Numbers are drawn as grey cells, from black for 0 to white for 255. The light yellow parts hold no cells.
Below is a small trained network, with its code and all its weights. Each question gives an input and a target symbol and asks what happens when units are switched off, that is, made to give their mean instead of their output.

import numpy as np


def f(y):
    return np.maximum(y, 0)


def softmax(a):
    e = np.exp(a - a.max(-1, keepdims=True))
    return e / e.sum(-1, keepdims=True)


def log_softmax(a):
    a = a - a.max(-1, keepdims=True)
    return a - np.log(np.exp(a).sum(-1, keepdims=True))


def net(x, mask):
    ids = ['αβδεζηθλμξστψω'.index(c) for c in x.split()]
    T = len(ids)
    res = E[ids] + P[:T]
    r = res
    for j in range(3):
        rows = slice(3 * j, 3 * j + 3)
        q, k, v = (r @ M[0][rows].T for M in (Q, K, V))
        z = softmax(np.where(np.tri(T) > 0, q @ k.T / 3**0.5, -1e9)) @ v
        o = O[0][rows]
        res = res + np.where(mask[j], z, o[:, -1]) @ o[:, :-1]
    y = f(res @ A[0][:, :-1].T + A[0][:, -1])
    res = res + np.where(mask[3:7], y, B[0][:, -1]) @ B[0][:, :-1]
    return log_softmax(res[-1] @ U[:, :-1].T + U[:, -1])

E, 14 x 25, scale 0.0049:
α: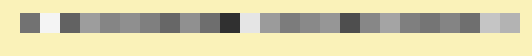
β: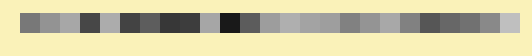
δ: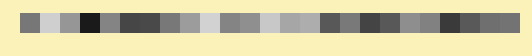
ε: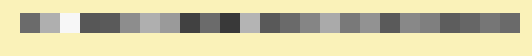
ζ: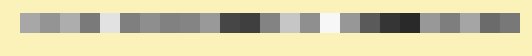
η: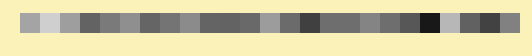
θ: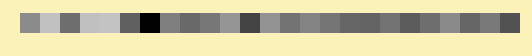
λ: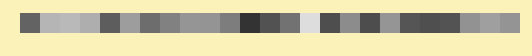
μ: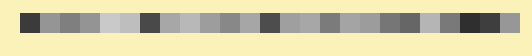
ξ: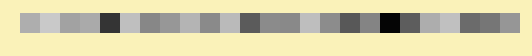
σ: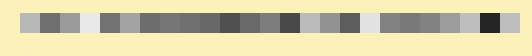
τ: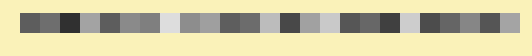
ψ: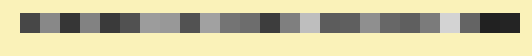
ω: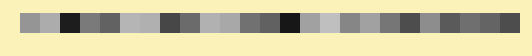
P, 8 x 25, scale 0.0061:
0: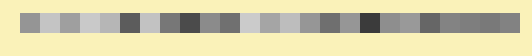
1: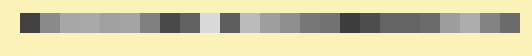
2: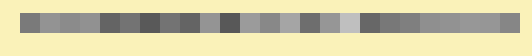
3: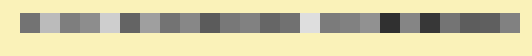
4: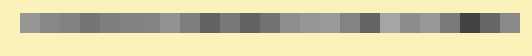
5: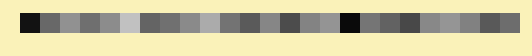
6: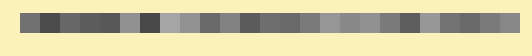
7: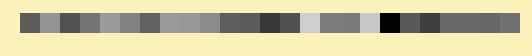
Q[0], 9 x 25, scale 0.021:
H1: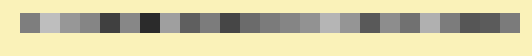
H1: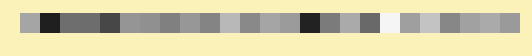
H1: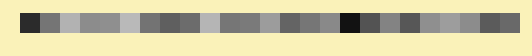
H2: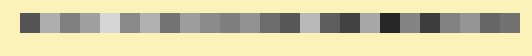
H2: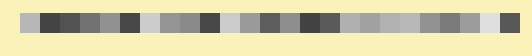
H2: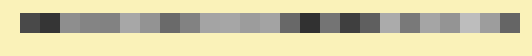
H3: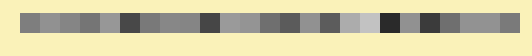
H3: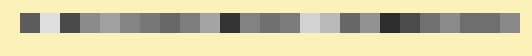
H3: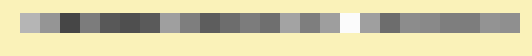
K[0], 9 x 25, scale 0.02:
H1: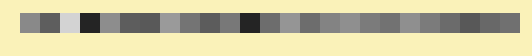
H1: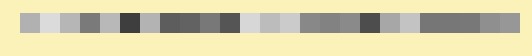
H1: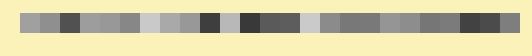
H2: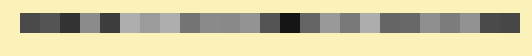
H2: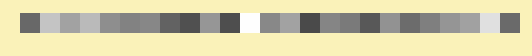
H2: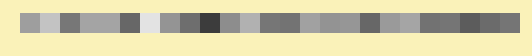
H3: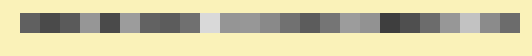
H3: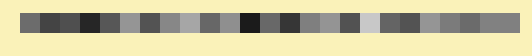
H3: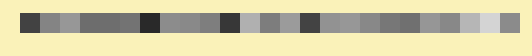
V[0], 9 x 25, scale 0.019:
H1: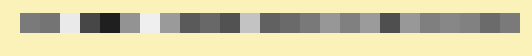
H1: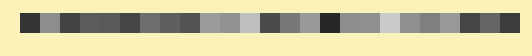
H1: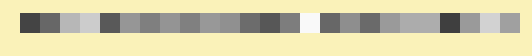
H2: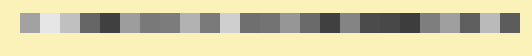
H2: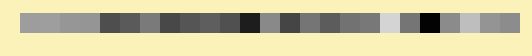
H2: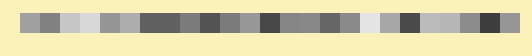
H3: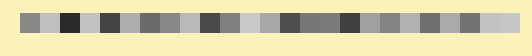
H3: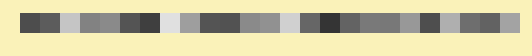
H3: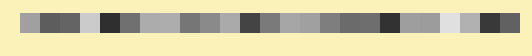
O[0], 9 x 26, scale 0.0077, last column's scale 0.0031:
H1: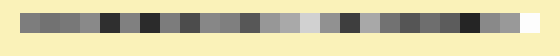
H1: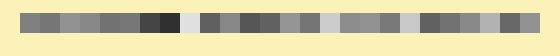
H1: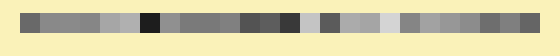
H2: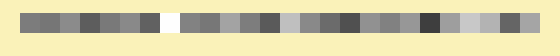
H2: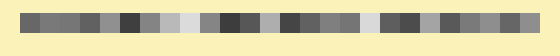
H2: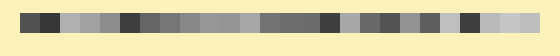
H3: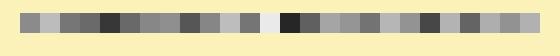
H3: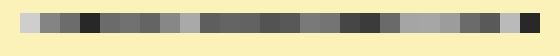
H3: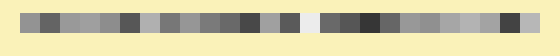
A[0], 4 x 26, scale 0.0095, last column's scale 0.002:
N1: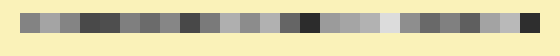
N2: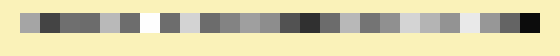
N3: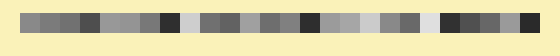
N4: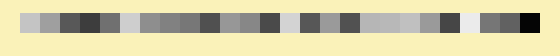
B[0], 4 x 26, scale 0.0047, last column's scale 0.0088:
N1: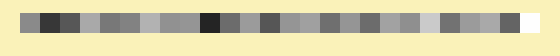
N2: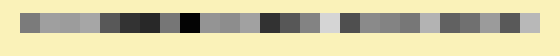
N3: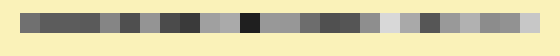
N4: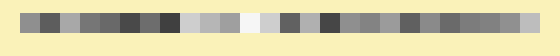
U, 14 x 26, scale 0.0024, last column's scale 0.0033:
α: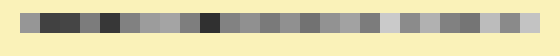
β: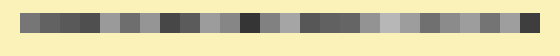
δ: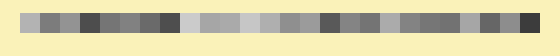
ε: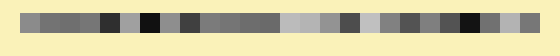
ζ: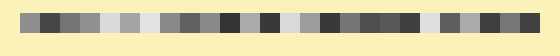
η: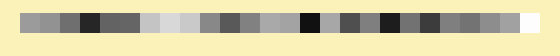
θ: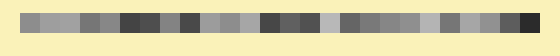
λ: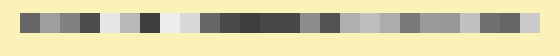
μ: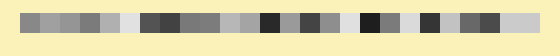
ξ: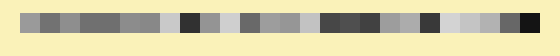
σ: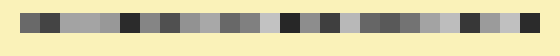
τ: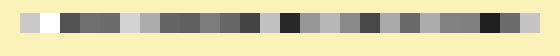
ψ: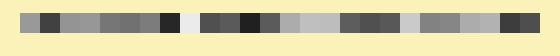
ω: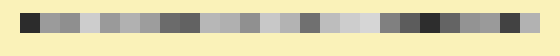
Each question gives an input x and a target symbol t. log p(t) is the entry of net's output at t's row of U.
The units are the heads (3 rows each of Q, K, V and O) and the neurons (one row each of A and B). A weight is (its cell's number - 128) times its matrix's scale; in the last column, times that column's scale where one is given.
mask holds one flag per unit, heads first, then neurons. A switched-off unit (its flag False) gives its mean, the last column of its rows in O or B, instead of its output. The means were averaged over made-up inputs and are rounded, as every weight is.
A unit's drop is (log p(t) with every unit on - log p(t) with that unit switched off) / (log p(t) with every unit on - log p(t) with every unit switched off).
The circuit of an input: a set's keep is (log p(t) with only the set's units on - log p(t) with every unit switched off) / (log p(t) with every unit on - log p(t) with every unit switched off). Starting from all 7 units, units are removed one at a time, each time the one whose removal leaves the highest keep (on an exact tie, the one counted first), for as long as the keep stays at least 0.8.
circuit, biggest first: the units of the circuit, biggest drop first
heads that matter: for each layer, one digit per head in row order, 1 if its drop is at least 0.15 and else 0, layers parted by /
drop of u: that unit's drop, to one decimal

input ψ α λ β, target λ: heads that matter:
110
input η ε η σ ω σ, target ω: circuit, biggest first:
H3
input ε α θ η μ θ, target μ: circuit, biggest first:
H2; H1
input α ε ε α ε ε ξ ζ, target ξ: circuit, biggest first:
H2; H3
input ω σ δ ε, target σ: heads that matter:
010
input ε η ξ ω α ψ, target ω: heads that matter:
001
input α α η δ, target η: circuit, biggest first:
H1; H2
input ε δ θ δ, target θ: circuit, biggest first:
H1; N2
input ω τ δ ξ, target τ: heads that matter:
010
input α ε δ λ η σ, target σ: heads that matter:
010
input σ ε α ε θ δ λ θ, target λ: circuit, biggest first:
H1; H2
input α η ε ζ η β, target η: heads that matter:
110
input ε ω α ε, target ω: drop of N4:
0.0
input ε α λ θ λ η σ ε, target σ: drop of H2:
0.9
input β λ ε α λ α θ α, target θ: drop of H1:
1.1
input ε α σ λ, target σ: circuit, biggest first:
H2
